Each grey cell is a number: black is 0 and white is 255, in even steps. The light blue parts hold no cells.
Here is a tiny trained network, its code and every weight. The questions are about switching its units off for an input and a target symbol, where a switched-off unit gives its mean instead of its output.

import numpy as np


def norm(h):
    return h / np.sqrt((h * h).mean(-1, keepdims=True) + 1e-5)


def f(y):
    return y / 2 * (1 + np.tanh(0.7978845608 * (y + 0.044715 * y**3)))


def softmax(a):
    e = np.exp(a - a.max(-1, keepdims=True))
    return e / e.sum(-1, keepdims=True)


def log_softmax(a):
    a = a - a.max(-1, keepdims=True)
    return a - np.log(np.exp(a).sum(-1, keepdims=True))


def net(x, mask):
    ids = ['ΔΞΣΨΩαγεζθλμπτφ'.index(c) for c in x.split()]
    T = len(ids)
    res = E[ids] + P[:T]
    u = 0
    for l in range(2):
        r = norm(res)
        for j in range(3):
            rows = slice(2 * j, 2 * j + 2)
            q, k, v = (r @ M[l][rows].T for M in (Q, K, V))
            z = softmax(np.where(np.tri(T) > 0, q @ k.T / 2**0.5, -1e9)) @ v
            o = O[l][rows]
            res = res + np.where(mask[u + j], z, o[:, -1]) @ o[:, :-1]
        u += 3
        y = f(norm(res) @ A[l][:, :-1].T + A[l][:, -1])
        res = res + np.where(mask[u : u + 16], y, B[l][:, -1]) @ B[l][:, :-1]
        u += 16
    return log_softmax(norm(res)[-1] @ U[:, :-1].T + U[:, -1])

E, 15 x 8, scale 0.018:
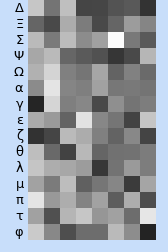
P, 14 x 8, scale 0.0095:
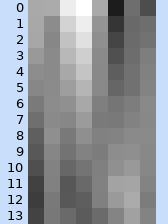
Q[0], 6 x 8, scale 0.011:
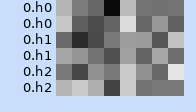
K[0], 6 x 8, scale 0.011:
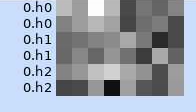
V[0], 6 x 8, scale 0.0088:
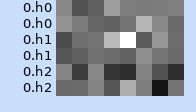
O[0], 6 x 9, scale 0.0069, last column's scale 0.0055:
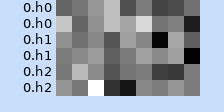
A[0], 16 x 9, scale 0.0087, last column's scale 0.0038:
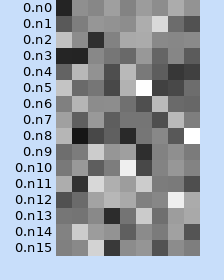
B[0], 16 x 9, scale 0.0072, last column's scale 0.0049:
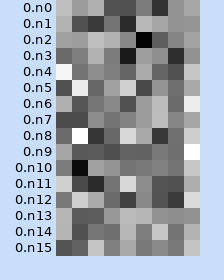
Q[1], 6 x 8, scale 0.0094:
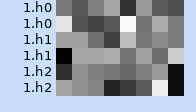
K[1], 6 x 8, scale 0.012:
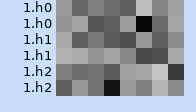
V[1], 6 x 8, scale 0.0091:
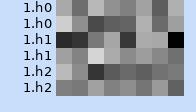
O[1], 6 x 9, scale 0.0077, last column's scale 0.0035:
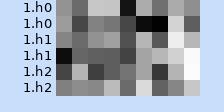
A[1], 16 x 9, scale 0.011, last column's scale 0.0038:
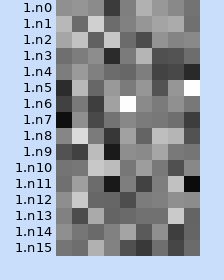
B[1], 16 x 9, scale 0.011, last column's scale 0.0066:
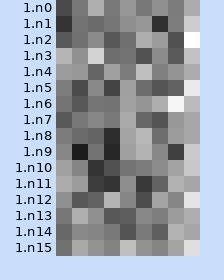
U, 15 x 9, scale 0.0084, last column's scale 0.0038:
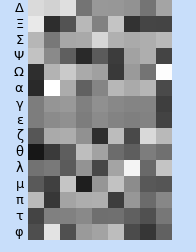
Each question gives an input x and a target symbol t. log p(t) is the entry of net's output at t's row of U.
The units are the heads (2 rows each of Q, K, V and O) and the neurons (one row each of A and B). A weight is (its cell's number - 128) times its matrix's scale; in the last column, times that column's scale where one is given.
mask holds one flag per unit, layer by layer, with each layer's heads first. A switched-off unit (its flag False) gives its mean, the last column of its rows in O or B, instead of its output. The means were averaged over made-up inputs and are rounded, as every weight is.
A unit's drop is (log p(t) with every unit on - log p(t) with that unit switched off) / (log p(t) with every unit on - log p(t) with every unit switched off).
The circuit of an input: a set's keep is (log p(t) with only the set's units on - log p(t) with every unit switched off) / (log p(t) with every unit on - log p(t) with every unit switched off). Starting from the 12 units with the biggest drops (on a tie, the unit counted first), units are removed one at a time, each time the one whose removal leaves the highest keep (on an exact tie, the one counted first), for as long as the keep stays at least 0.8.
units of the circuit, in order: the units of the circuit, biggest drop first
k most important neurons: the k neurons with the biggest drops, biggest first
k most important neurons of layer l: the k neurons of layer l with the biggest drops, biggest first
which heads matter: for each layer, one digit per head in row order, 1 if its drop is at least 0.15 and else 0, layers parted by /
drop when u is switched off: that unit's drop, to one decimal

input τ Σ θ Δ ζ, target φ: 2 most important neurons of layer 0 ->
[0.n11 0.n5]
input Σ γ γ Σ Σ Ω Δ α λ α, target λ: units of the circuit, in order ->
[0.h1 0.n6]
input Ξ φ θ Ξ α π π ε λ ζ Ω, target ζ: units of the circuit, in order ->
[1.h1]
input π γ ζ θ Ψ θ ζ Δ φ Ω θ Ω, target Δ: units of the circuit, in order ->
[0.h2 0.n4 1.n3]
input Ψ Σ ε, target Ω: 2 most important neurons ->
[0.n11 1.n15]
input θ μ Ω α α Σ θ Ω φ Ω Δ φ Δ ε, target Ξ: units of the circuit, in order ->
[0.h0 1.n15]
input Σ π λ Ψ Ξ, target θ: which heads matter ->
001 / 000
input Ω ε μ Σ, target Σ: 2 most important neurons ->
[0.n5 0.n11]
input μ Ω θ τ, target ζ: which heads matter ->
001 / 100
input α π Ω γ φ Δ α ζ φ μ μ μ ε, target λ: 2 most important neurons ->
[1.n2 0.n15]
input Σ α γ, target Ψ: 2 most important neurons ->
[0.n0 0.n11]
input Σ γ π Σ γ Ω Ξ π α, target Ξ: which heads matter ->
001 / 010
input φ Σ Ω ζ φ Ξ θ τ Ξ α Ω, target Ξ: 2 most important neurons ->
[0.n4 0.n3]
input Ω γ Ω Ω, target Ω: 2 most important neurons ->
[0.n10 0.n0]
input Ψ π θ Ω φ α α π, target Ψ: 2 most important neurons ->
[0.n15 0.n9]
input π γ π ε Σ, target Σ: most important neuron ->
[1.n6]
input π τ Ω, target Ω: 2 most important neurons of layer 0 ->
[0.n10 0.n11]
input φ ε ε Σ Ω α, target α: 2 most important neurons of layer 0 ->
[0.n10 0.n12]
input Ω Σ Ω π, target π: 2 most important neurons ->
[0.n10 0.n5]
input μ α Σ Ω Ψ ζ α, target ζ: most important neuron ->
[0.n3]
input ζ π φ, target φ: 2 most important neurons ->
[0.n5 0.n4]
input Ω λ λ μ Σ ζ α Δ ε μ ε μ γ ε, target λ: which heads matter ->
010 / 100
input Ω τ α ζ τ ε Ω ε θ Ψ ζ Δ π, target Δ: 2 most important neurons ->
[1.n3 0.n0]
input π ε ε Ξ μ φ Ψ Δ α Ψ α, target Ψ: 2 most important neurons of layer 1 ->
[1.n11 1.n12]
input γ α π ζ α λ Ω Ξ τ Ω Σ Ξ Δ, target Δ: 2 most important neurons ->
[1.n3 0.n4]
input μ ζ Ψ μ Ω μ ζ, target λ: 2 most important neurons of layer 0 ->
[0.n7 0.n15]
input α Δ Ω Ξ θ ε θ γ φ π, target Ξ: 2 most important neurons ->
[0.n4 0.n3]
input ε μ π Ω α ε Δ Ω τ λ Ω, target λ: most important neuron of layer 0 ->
[0.n6]
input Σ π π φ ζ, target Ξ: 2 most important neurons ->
[0.n11 1.n10]
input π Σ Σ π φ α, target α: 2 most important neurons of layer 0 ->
[0.n10 0.n2]
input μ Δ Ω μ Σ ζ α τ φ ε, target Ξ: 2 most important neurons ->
[0.n12 0.n11]
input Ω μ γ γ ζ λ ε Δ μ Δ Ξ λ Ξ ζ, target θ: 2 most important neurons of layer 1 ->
[1.n7 1.n2]
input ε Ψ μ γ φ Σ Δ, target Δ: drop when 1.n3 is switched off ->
0.1
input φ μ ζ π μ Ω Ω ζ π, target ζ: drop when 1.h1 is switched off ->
0.5
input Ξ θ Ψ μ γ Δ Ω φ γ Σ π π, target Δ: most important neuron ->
[0.n4]
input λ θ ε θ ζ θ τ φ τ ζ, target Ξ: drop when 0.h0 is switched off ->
0.6
